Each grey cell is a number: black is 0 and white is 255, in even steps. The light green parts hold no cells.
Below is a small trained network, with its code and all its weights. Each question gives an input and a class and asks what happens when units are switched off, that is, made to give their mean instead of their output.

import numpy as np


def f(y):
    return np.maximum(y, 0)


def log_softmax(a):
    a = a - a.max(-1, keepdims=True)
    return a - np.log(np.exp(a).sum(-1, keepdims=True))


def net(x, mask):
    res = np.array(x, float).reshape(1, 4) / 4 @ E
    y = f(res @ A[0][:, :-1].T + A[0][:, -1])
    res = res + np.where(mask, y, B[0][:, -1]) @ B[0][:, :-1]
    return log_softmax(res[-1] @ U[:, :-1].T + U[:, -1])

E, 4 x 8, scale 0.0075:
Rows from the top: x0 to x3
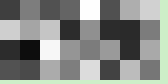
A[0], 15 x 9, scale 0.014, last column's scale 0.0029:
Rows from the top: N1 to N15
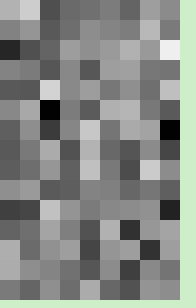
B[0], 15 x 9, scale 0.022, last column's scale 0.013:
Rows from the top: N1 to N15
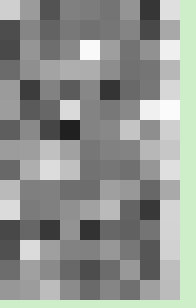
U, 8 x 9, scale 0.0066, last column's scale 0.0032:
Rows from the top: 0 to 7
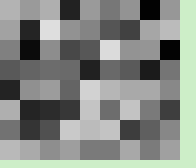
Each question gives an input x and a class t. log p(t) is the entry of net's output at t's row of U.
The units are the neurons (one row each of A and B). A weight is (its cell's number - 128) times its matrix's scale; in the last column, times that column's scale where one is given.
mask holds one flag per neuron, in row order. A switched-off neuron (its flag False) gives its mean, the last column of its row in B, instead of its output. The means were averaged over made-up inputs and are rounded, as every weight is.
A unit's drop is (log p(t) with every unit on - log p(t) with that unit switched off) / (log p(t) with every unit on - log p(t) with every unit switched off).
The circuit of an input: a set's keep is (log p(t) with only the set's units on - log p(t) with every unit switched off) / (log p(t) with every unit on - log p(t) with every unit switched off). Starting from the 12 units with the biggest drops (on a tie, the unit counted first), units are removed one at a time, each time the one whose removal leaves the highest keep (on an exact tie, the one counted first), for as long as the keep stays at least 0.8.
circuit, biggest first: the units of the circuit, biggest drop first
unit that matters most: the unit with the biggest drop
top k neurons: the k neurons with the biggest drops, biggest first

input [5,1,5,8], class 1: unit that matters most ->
N5
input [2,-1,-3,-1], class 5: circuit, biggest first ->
(N9 N13)
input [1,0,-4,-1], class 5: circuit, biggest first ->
(N9 N13)
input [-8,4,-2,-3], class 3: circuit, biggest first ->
(N12 N14)
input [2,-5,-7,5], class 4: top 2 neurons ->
(N3 N5)
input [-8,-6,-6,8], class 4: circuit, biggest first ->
(N13 N1)
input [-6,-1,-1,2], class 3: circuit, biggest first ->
(N3 N6 N11)
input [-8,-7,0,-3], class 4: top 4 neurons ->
(N13 N11 N1 N5)
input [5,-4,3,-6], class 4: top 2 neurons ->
(N1 N3)
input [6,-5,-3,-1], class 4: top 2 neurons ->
(N3 N5)
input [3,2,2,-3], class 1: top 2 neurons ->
(N7 N13)
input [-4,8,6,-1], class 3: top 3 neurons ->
(N12 N14 N6)
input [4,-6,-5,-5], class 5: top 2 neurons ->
(N7 N9)
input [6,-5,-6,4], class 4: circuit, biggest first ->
(N3)
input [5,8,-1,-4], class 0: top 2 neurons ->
(N6 N1)
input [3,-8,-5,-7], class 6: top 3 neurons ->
(N6 N4 N1)
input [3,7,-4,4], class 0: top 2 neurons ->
(N6 N12)
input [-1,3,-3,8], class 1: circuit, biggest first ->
(N1 N13)
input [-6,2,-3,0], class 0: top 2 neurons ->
(N12 N6)
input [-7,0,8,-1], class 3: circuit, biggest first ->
(N12)
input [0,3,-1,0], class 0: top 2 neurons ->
(N6 N12)
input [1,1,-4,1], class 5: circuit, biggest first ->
(N9 N13)
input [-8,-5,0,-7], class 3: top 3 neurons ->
(N12 N14 N3)
